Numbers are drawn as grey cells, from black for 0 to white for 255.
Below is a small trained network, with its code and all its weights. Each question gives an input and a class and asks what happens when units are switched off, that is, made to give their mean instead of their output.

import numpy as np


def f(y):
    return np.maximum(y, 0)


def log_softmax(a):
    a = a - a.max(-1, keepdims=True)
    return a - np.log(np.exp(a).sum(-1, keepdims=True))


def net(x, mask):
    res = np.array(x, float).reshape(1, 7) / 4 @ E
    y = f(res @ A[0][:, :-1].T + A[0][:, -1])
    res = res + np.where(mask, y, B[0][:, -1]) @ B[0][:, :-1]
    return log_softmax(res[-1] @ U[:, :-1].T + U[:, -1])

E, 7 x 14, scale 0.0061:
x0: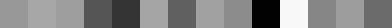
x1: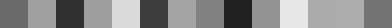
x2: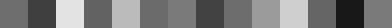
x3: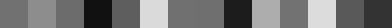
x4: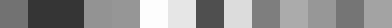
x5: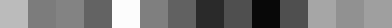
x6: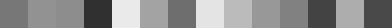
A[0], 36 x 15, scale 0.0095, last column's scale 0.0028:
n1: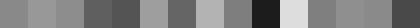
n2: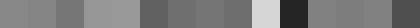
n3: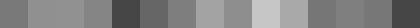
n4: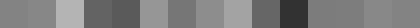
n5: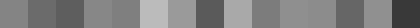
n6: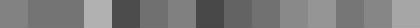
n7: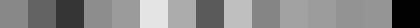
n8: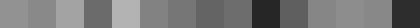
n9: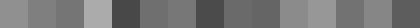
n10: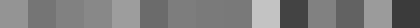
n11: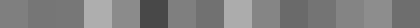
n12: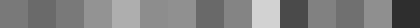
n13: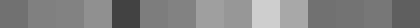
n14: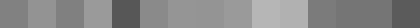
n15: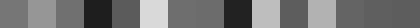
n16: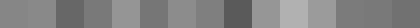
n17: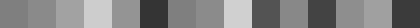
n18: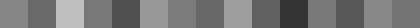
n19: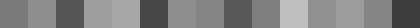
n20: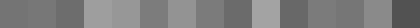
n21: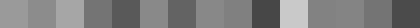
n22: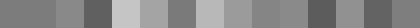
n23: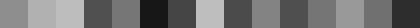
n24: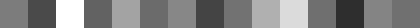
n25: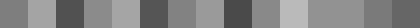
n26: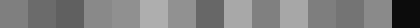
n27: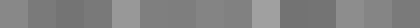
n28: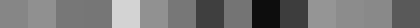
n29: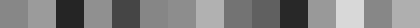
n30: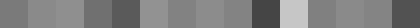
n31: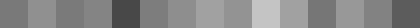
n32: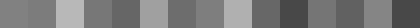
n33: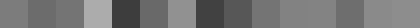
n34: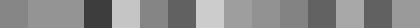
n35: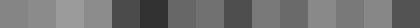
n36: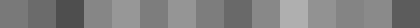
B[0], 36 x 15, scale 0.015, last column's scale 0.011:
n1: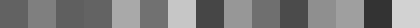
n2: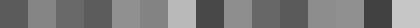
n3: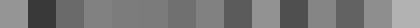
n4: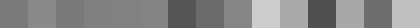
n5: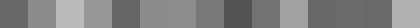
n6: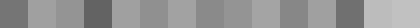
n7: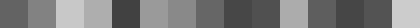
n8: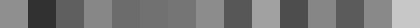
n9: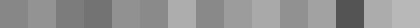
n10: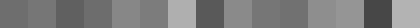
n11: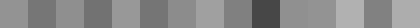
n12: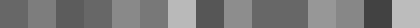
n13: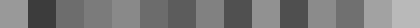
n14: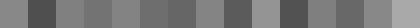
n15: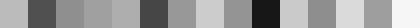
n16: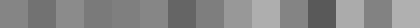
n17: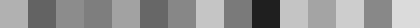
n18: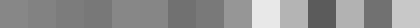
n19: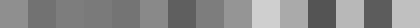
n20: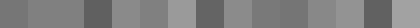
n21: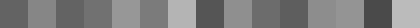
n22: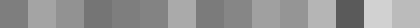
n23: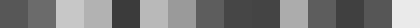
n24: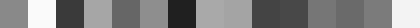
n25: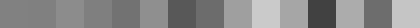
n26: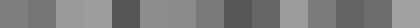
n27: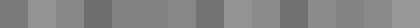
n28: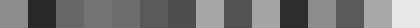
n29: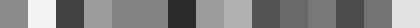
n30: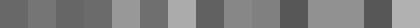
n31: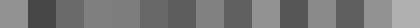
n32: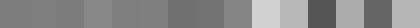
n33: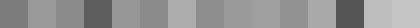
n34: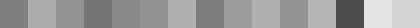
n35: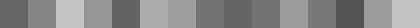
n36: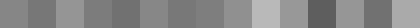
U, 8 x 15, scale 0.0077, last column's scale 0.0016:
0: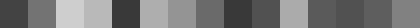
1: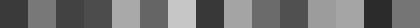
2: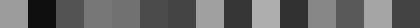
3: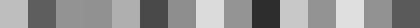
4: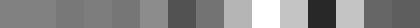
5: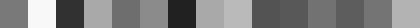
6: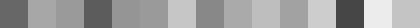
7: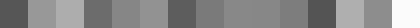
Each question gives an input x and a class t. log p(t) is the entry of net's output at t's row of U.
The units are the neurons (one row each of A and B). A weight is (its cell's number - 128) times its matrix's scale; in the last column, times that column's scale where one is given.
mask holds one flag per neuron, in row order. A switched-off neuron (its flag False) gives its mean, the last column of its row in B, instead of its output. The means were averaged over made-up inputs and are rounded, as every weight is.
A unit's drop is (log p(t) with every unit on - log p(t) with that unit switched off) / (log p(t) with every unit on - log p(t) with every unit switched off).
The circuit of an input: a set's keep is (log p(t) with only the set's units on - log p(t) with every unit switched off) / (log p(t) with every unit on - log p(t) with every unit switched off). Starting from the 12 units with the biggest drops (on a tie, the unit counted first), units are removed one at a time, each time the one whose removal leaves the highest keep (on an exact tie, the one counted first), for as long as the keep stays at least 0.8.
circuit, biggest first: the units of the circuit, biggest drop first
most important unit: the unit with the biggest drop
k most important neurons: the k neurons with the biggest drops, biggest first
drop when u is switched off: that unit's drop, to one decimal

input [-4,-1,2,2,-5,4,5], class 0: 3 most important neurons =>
n23, n33, n6
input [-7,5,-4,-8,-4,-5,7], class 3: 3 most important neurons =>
n17, n11, n1
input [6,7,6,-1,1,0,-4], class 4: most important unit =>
n19
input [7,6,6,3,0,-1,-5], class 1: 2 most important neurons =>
n1, n21
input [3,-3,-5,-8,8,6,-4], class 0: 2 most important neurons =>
n7, n15
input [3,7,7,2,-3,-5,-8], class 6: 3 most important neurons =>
n33, n6, n9
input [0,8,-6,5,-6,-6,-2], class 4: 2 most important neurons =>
n25, n19
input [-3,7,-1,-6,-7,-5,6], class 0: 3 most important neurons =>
n23, n15, n18
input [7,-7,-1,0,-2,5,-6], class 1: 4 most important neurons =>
n1, n21, n30, n25
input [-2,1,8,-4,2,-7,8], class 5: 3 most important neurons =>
n24, n28, n8
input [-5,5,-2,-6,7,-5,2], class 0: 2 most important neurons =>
n7, n15
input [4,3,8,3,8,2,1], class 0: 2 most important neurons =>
n7, n29
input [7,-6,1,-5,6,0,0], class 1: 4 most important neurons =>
n1, n23, n30, n21
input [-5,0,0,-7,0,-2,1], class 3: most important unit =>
n17
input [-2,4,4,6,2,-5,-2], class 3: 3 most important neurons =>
n15, n28, n8
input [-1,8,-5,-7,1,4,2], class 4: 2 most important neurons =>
n19, n15
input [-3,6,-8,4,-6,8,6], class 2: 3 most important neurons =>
n28, n24, n8
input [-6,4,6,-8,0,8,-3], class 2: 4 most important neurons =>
n28, n15, n8, n1
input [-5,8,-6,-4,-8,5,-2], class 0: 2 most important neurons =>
n23, n35
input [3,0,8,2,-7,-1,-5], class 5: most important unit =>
n24
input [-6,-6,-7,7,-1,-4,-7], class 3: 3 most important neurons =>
n15, n24, n1
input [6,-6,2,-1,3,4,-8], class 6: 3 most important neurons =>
n33, n9, n6
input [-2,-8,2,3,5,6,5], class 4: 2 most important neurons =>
n18, n32
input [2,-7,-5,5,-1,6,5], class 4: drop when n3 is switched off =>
0.2
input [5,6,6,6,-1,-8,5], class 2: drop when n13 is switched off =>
0.1
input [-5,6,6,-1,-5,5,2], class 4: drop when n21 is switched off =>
0.1
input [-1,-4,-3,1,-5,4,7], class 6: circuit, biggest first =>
n34
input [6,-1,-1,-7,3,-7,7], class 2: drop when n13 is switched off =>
0.6
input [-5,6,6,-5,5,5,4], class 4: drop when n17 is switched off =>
-0.1
